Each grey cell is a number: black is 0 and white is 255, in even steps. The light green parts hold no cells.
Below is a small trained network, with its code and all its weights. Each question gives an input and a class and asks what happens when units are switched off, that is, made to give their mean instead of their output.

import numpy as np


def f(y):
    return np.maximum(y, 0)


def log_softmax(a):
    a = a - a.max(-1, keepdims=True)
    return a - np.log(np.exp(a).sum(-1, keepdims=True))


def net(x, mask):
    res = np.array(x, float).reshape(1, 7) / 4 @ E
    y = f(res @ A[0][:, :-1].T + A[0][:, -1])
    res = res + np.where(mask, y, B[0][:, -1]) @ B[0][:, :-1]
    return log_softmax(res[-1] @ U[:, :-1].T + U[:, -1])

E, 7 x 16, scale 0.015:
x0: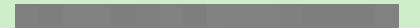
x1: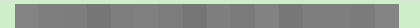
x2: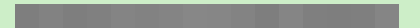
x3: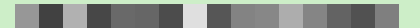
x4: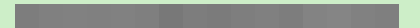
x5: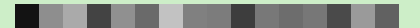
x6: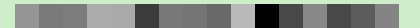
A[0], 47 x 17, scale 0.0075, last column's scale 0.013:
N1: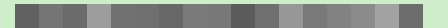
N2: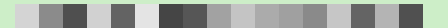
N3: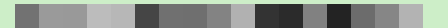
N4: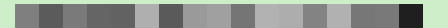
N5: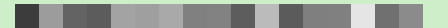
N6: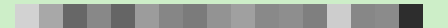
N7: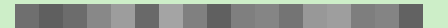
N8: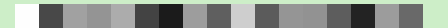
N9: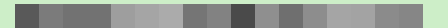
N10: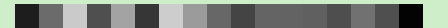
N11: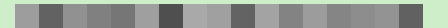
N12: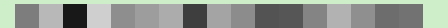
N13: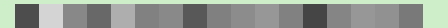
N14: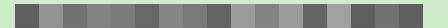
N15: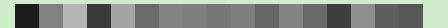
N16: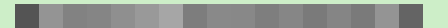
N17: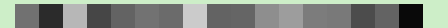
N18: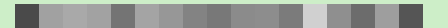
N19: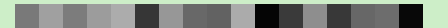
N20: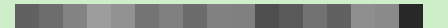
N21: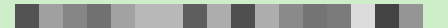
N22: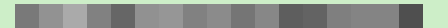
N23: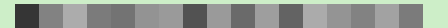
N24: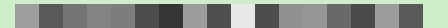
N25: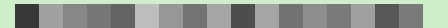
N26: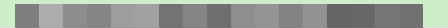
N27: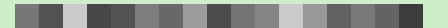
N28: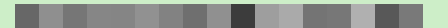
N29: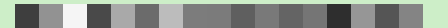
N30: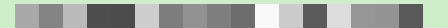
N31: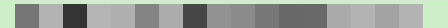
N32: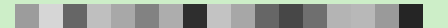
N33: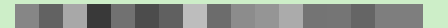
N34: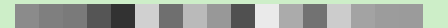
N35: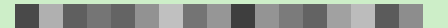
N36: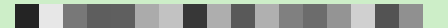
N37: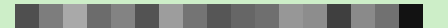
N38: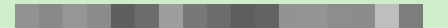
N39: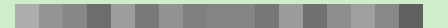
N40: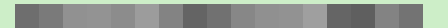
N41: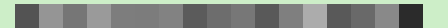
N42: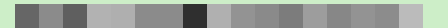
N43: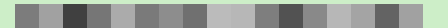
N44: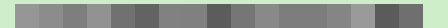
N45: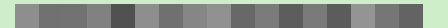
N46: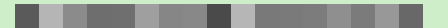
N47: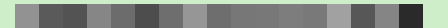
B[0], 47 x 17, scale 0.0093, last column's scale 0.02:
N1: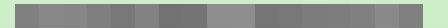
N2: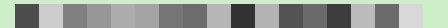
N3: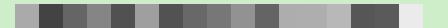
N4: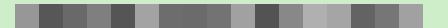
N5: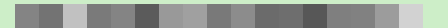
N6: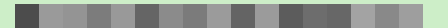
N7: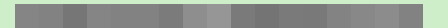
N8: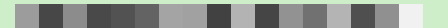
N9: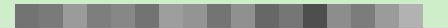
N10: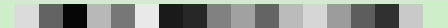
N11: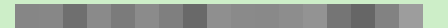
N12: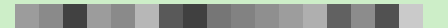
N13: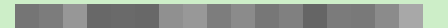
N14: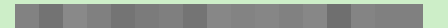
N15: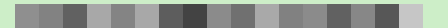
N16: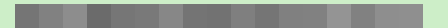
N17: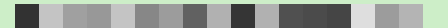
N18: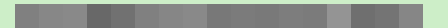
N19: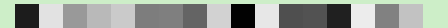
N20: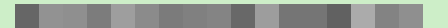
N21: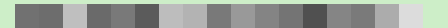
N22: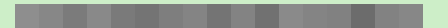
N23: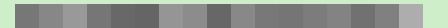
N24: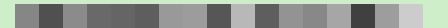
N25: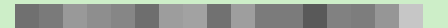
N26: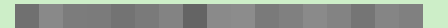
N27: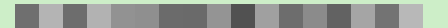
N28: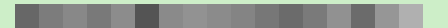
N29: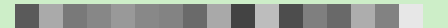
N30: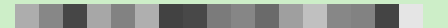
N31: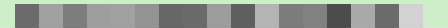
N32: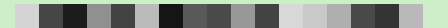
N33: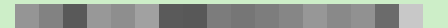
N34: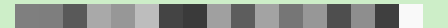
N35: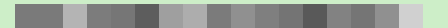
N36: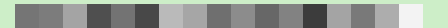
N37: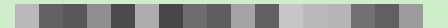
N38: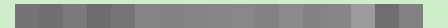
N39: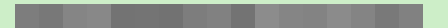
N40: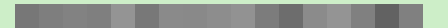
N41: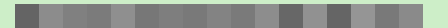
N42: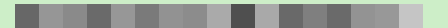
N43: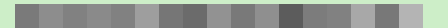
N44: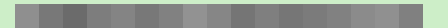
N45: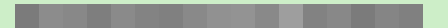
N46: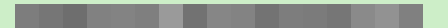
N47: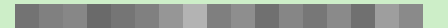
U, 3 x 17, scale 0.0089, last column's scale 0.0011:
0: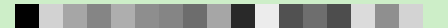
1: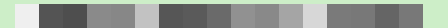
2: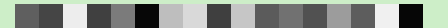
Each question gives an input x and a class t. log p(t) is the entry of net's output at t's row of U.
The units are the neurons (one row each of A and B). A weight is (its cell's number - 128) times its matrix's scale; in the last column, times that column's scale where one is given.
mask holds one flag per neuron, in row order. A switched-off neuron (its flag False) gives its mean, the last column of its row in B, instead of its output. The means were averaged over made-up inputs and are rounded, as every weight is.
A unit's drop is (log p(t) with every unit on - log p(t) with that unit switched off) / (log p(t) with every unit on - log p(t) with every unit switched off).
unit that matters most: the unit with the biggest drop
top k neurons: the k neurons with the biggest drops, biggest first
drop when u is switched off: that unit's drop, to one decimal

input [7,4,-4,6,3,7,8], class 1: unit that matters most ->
N10
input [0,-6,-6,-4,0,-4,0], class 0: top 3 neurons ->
N2, N10, N30
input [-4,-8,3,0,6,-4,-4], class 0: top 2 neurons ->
N2, N10
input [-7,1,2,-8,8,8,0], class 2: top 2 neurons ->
N36, N21
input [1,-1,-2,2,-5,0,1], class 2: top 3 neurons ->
N10, N34, N30
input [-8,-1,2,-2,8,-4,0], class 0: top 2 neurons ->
N10, N2
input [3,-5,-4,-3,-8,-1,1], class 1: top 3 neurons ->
N19, N29, N17
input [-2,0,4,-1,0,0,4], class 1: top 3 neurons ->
N3, N2, N17
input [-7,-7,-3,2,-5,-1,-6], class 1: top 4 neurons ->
N30, N19, N29, N4
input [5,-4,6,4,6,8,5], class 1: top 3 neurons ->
N10, N37, N3
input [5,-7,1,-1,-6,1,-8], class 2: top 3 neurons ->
N36, N19, N21
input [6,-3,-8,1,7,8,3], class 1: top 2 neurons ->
N10, N37
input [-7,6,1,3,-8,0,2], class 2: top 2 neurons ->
N10, N34
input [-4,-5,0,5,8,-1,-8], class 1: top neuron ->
N30
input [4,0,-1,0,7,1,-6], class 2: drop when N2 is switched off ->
0.2
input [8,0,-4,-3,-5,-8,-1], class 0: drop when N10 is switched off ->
0.1
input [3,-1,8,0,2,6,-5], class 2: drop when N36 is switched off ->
0.2
